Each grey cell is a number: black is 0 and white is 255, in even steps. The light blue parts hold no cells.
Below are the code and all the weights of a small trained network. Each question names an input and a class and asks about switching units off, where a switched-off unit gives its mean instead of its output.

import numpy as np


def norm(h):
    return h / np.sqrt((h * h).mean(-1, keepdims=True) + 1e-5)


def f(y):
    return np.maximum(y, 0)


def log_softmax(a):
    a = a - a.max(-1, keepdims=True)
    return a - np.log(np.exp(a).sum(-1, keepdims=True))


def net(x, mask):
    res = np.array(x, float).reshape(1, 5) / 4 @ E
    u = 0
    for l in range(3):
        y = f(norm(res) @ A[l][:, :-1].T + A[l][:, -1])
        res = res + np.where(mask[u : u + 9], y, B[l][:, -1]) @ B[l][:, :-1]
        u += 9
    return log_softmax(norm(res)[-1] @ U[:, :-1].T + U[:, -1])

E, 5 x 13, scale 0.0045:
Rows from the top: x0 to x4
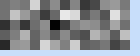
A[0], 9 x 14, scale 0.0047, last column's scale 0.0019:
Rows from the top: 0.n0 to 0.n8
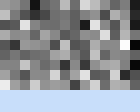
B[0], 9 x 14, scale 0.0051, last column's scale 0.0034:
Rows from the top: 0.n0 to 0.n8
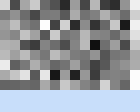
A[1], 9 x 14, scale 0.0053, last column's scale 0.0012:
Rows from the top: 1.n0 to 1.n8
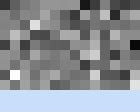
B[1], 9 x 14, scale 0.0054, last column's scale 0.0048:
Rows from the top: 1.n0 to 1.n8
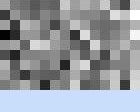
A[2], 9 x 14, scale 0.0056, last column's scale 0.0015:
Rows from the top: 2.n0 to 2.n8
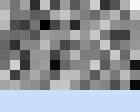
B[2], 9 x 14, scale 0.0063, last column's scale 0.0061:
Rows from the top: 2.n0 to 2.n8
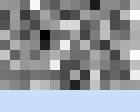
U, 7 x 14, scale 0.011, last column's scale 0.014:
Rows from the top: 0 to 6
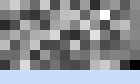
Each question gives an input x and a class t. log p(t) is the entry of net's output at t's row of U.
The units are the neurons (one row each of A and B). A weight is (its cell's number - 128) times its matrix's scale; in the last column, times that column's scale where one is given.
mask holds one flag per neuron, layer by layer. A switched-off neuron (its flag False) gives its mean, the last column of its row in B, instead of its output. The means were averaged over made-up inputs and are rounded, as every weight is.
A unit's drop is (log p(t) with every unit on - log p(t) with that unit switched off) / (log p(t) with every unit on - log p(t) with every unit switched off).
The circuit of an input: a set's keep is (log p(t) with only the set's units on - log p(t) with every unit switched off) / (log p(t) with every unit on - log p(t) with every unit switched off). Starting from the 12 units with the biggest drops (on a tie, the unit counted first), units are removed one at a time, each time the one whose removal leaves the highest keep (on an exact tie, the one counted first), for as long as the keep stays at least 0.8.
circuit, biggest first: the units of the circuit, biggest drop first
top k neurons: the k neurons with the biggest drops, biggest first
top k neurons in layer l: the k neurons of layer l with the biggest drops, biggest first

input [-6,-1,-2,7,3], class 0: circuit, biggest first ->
(0.n2)
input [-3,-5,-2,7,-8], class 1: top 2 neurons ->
(2.n2 0.n7)
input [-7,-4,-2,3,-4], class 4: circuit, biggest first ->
(0.n0 2.n0)
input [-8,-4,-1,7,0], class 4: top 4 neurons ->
(0.n0 0.n7 1.n5 2.n0)
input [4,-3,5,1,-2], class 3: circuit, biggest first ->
(2.n6 2.n5)
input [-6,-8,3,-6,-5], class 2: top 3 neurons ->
(1.n5 0.n2 2.n4)
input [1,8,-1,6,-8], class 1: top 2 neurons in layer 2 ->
(2.n2 2.n4)
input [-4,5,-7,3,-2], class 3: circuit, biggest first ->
(2.n8 2.n1)
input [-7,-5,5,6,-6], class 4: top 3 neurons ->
(0.n0 2.n0 1.n5)
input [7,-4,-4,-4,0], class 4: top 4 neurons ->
(1.n2 2.n7 1.n3 0.n2)
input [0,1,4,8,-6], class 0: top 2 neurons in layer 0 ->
(0.n2 0.n4)
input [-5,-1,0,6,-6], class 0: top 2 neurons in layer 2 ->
(2.n0 2.n3)
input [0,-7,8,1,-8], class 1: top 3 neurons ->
(2.n2 1.n3 2.n1)
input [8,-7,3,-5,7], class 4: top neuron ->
(1.n2)
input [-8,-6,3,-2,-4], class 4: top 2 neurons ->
(0.n0 1.n3)
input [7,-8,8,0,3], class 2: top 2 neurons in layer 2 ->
(2.n4 2.n1)
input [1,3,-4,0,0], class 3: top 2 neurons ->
(1.n1 0.n8)
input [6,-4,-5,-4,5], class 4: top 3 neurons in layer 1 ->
(1.n2 1.n3 1.n8)
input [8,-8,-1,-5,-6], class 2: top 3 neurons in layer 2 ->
(2.n4 2.n3 2.n0)
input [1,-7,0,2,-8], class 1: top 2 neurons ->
(2.n2 1.n3)
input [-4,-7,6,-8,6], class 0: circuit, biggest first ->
(0.n7 2.n4)
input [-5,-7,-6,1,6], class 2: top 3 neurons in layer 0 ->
(0.n3 0.n8 0.n1)
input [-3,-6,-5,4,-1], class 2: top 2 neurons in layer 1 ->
(1.n5 1.n1)
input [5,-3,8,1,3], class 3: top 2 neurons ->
(2.n6 1.n4)
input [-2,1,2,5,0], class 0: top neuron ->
(0.n2)
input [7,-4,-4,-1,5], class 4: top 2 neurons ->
(1.n2 0.n8)
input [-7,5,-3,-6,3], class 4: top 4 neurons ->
(0.n0 0.n2 1.n1 0.n4)
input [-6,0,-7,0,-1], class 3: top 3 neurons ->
(2.n8 2.n1 1.n2)
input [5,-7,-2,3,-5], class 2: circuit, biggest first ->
(2.n4)
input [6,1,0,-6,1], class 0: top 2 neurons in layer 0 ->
(0.n7 0.n0)
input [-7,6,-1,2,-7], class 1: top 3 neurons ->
(2.n2 0.n8 0.n1)
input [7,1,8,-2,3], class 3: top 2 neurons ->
(2.n6 1.n4)
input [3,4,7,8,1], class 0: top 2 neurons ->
(0.n2 0.n4)
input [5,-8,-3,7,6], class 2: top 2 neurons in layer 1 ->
(1.n1 1.n2)
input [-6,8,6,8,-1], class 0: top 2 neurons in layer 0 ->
(0.n4 0.n2)
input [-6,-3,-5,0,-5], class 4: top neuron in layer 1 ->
(1.n5)
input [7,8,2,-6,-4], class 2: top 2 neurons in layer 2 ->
(2.n0 2.n3)
